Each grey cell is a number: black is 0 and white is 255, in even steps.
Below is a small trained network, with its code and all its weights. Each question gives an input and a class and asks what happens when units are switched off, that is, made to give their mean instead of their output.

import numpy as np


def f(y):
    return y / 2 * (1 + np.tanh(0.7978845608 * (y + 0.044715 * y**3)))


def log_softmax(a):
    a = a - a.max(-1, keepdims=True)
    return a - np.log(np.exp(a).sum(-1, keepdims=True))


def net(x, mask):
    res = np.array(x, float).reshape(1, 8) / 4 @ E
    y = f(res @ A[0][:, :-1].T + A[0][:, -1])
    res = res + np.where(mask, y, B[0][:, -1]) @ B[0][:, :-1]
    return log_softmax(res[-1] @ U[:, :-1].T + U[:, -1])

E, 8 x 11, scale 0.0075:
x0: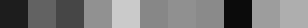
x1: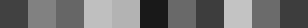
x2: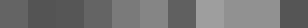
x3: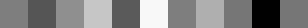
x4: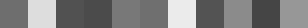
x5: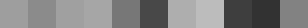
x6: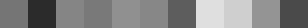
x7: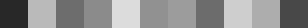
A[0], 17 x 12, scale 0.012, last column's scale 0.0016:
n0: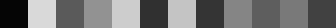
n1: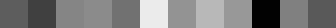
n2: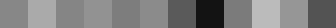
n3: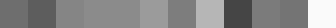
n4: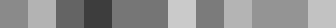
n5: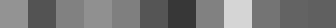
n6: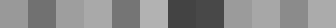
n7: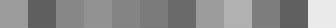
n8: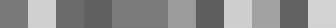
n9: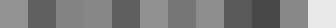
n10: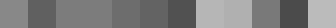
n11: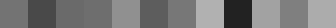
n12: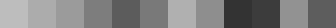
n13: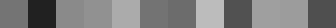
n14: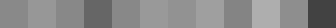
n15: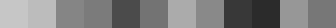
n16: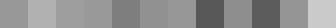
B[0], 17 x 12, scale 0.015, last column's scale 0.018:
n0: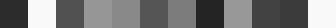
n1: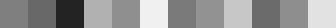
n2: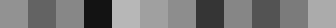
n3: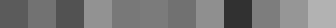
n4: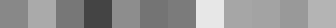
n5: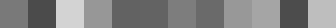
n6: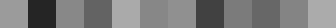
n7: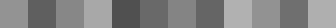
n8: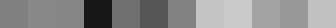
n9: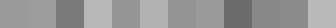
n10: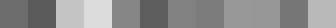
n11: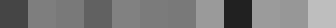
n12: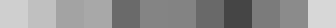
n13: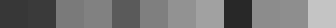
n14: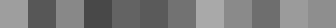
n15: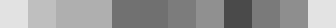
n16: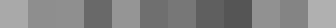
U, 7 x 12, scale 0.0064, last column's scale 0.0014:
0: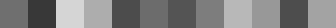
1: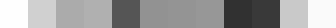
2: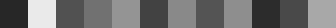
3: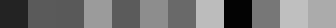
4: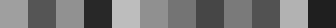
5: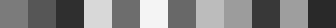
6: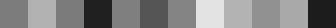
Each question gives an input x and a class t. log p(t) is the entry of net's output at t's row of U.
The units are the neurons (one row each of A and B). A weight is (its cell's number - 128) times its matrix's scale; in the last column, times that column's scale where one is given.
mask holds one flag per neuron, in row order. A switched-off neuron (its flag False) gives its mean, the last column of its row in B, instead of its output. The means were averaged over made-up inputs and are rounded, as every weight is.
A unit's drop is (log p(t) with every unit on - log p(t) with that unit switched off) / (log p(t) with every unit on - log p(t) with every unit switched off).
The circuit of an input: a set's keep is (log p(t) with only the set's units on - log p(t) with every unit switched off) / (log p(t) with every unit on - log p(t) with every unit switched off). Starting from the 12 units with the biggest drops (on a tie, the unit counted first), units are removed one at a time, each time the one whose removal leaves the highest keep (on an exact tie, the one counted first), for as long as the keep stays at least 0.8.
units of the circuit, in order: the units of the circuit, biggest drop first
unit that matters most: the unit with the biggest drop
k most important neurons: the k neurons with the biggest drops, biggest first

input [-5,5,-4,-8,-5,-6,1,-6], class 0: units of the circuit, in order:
[n5]
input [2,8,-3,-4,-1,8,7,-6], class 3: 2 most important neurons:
[n11 n13]
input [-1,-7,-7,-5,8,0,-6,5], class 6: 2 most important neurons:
[n4 n8]
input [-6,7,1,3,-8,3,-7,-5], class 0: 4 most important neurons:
[n5 n10 n7 n6]
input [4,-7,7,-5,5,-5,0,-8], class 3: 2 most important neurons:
[n11 n8]
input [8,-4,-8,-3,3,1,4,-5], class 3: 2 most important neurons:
[n11 n13]
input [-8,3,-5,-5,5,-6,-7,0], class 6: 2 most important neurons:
[n8 n4]
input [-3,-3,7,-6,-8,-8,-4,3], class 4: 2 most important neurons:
[n2 n6]
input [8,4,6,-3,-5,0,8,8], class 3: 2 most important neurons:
[n13 n11]
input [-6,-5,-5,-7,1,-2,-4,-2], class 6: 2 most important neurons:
[n4 n8]
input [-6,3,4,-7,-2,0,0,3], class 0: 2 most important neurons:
[n5 n10]
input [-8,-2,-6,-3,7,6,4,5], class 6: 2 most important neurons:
[n8 n4]
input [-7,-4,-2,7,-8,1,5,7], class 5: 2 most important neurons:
[n1 n8]
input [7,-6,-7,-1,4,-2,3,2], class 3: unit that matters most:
n8
